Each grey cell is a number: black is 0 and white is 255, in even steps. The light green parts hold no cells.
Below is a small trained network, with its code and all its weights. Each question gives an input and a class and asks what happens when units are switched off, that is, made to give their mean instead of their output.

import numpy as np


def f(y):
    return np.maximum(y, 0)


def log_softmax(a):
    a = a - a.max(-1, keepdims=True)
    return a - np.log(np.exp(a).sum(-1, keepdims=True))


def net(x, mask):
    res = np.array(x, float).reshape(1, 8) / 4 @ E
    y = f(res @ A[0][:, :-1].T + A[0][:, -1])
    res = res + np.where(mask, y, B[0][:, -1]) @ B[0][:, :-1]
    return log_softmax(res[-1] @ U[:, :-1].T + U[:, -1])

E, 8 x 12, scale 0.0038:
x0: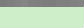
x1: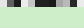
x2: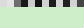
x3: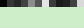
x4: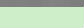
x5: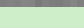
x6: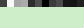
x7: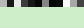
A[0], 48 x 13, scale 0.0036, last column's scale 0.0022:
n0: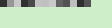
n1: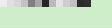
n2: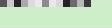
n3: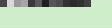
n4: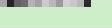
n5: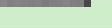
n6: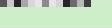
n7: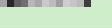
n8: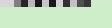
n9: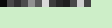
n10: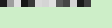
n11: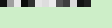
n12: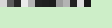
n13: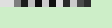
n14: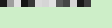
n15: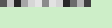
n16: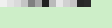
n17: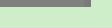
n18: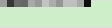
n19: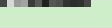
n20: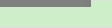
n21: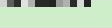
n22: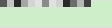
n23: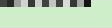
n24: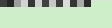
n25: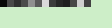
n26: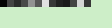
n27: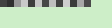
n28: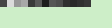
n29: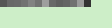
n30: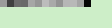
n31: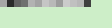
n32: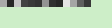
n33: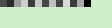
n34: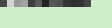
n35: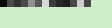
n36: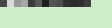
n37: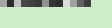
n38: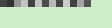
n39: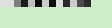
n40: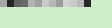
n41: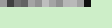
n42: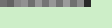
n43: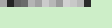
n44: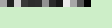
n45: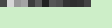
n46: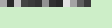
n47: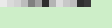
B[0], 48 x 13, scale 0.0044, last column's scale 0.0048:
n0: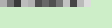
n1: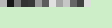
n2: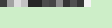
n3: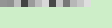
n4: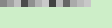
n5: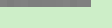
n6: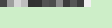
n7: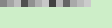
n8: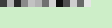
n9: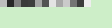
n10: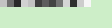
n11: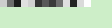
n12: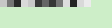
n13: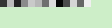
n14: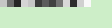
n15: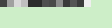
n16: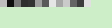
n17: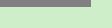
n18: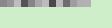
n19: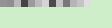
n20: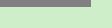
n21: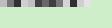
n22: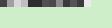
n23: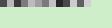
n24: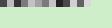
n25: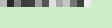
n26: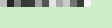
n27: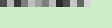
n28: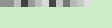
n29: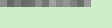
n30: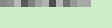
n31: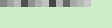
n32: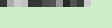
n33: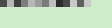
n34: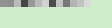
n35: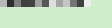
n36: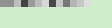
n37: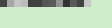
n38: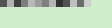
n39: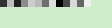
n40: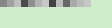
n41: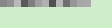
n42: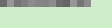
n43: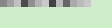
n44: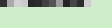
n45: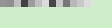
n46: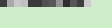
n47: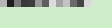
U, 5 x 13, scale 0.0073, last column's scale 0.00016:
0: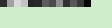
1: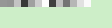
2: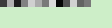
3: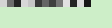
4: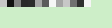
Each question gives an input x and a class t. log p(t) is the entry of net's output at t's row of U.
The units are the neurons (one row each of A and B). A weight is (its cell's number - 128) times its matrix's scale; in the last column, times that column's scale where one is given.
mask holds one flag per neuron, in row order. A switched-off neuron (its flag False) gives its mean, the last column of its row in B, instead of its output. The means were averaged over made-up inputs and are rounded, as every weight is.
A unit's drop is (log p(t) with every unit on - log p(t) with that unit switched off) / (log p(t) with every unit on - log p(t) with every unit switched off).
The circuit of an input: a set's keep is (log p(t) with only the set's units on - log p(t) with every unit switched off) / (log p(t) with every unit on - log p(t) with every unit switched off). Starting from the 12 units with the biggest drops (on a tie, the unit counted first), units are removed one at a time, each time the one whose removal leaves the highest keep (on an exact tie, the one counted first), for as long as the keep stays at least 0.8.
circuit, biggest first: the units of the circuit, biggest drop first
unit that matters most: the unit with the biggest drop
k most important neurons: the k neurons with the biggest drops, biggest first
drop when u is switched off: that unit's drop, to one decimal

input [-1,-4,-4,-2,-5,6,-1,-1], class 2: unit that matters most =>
n12
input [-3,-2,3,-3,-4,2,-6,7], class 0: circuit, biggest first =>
(n44 n32)
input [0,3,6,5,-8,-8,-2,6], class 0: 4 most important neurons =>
(n44 n32 n46 n37)
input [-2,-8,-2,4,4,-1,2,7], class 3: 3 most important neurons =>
(n11 n14 n10)
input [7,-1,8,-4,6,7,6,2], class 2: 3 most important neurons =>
(n39 n13 n8)
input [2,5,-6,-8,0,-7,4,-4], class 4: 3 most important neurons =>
(n16 n1 n47)
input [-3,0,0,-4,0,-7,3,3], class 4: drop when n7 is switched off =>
0.1
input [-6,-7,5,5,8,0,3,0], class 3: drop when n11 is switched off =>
0.2
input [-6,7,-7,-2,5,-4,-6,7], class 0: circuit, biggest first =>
(n44 n32)
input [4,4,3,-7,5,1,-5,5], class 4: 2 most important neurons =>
(n16 n1)
